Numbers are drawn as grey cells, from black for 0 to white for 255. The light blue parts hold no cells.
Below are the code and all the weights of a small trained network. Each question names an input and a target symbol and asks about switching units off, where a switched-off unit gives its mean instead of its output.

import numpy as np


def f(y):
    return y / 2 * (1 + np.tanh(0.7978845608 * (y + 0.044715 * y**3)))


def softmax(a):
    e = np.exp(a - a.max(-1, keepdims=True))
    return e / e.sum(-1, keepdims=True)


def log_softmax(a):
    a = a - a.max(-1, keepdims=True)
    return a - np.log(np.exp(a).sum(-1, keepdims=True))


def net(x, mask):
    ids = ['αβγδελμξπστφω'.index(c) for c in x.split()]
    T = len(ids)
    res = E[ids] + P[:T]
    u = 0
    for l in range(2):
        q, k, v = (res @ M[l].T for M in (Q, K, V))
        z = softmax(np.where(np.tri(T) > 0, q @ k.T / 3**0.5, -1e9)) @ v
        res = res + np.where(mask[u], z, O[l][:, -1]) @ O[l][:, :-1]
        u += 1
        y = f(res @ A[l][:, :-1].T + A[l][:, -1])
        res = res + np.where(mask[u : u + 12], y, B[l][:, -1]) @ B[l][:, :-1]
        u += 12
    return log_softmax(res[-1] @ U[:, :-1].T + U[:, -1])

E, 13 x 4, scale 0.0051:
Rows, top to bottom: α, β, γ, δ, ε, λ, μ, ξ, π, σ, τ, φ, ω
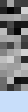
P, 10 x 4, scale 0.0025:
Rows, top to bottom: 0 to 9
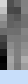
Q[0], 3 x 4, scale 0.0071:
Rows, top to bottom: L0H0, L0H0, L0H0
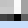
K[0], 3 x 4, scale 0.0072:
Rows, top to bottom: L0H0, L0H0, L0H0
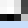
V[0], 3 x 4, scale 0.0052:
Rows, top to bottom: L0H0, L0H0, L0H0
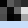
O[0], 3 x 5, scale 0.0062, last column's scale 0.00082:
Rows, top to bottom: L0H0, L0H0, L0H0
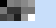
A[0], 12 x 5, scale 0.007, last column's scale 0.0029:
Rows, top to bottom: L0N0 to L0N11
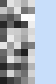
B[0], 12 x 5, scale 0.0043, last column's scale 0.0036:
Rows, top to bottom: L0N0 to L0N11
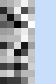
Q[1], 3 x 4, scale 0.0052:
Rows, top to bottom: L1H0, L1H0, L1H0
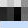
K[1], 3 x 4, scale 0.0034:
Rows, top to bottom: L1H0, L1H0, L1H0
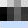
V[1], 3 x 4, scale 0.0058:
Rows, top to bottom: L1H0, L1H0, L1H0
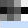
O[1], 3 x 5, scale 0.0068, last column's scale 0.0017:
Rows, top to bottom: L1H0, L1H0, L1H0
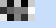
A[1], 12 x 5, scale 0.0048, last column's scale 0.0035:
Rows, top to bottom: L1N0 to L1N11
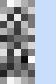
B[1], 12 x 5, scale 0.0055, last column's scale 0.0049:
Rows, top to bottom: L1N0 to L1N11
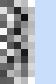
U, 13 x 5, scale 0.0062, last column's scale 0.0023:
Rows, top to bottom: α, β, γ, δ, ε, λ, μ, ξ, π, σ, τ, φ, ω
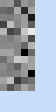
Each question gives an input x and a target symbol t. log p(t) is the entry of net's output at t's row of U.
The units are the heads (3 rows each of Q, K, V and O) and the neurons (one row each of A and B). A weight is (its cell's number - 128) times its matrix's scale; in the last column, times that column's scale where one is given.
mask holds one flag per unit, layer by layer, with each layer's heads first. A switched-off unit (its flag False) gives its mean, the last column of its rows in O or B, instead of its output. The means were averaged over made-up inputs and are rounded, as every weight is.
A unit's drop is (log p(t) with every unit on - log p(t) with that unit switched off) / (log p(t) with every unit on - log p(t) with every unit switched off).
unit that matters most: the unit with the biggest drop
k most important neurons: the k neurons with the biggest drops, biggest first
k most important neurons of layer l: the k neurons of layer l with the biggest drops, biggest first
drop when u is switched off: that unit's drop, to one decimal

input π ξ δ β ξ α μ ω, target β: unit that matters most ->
L0H0
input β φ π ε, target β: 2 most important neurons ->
L0N11, L0N2
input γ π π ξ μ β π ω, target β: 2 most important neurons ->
L0N2, L0N11
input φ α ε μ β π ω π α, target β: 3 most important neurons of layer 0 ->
L0N2, L0N11, L0N9
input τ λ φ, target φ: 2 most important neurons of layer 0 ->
L0N7, L0N2
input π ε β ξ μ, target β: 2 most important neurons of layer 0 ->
L0N2, L0N11
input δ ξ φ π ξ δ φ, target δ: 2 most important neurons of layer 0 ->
L0N9, L0N3
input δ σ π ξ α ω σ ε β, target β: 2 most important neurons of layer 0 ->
L0N11, L0N2
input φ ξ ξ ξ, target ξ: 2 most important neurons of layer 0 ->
L0N3, L0N9
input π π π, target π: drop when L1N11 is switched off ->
0.2
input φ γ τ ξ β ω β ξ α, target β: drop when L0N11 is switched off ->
0.2
